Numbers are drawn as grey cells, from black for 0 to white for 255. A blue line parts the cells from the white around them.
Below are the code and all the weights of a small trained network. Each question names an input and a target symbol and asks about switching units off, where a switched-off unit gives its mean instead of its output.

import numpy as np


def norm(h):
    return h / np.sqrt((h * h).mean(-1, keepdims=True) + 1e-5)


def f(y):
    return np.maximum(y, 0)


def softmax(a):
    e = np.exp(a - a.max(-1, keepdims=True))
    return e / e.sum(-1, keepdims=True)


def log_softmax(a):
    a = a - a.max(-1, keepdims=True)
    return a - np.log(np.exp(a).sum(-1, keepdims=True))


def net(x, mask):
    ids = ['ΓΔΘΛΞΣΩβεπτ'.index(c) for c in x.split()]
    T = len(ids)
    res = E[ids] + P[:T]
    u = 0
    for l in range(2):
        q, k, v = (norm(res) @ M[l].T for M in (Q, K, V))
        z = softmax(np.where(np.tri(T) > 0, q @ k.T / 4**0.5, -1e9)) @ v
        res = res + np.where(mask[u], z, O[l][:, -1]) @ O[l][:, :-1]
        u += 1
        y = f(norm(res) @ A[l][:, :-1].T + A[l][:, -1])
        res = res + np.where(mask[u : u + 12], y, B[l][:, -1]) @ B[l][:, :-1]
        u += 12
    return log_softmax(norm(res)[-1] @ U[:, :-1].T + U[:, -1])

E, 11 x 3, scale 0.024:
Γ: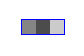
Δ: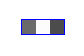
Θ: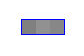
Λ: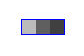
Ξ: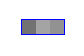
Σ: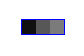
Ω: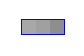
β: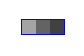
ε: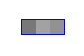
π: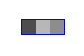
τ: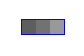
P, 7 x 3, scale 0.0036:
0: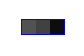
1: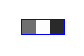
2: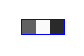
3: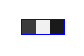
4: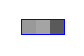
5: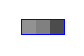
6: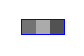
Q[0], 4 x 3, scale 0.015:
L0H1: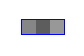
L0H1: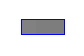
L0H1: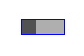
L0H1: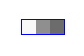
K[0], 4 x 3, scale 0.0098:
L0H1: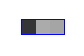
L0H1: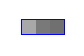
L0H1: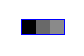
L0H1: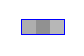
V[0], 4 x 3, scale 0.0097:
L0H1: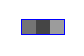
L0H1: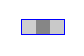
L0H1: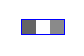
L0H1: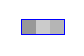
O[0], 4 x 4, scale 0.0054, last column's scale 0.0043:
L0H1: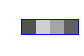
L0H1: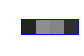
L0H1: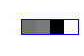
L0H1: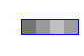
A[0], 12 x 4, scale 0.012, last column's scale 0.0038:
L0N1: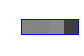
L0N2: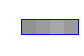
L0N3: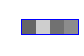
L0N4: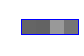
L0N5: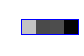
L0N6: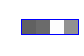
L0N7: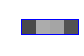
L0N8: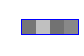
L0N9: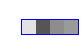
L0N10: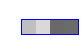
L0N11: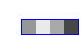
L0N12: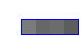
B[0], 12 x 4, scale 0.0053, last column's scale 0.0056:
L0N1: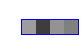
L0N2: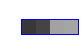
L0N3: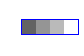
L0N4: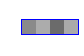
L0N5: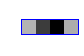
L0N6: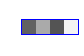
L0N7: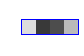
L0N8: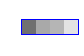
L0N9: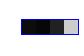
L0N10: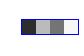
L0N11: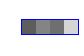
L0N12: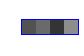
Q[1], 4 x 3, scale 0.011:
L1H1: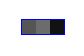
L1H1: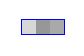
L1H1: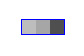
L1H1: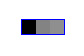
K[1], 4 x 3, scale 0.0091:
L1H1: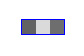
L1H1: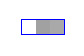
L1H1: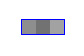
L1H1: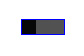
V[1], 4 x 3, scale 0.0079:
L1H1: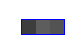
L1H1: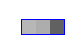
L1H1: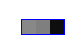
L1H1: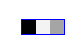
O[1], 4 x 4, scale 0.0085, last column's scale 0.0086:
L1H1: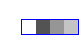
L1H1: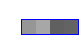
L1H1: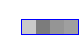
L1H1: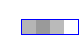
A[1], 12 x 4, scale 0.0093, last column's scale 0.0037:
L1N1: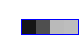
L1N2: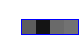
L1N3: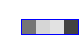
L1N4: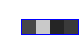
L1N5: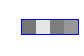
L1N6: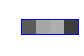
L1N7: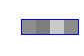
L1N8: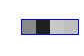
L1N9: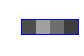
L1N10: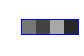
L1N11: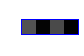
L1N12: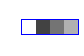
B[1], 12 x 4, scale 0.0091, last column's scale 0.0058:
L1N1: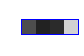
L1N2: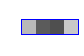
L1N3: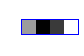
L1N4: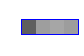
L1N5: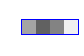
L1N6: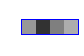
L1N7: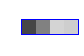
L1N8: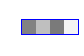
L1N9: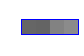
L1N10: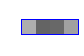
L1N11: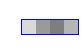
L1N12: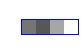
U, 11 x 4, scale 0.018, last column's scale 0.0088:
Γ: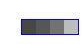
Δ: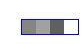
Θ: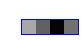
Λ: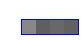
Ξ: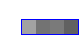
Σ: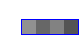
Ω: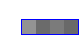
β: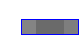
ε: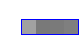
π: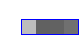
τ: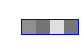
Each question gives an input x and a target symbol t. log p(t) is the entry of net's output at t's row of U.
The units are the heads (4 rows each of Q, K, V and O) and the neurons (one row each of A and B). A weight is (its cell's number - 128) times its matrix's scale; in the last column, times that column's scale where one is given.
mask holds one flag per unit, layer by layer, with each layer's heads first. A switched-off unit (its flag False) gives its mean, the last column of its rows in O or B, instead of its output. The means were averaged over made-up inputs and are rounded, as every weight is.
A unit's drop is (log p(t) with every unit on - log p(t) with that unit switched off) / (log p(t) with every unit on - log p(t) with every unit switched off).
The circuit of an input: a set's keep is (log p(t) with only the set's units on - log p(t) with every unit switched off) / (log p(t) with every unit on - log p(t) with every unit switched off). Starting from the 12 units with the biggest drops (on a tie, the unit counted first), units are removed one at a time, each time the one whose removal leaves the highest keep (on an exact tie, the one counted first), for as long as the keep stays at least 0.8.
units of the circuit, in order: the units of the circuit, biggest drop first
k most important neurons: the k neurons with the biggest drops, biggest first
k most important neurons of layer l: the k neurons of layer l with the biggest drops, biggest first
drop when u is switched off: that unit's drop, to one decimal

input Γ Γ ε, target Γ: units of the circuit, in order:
[L1H1 L0H1]
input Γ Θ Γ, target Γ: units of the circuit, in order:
[L0H1 L1H1 L1N1]
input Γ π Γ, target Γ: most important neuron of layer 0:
[L0N5]
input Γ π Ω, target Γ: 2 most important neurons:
[L0N10 L1N3]
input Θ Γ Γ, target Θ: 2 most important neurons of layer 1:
[L1N1 L1N2]
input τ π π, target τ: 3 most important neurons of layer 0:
[L0N6 L0N9 L0N5]
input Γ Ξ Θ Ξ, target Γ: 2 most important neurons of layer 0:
[L0N3 L0N8]
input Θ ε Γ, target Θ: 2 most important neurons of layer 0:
[L0N9 L0N6]
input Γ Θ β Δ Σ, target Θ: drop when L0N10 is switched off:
0.0
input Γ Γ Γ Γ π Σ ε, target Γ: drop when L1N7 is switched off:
0.1
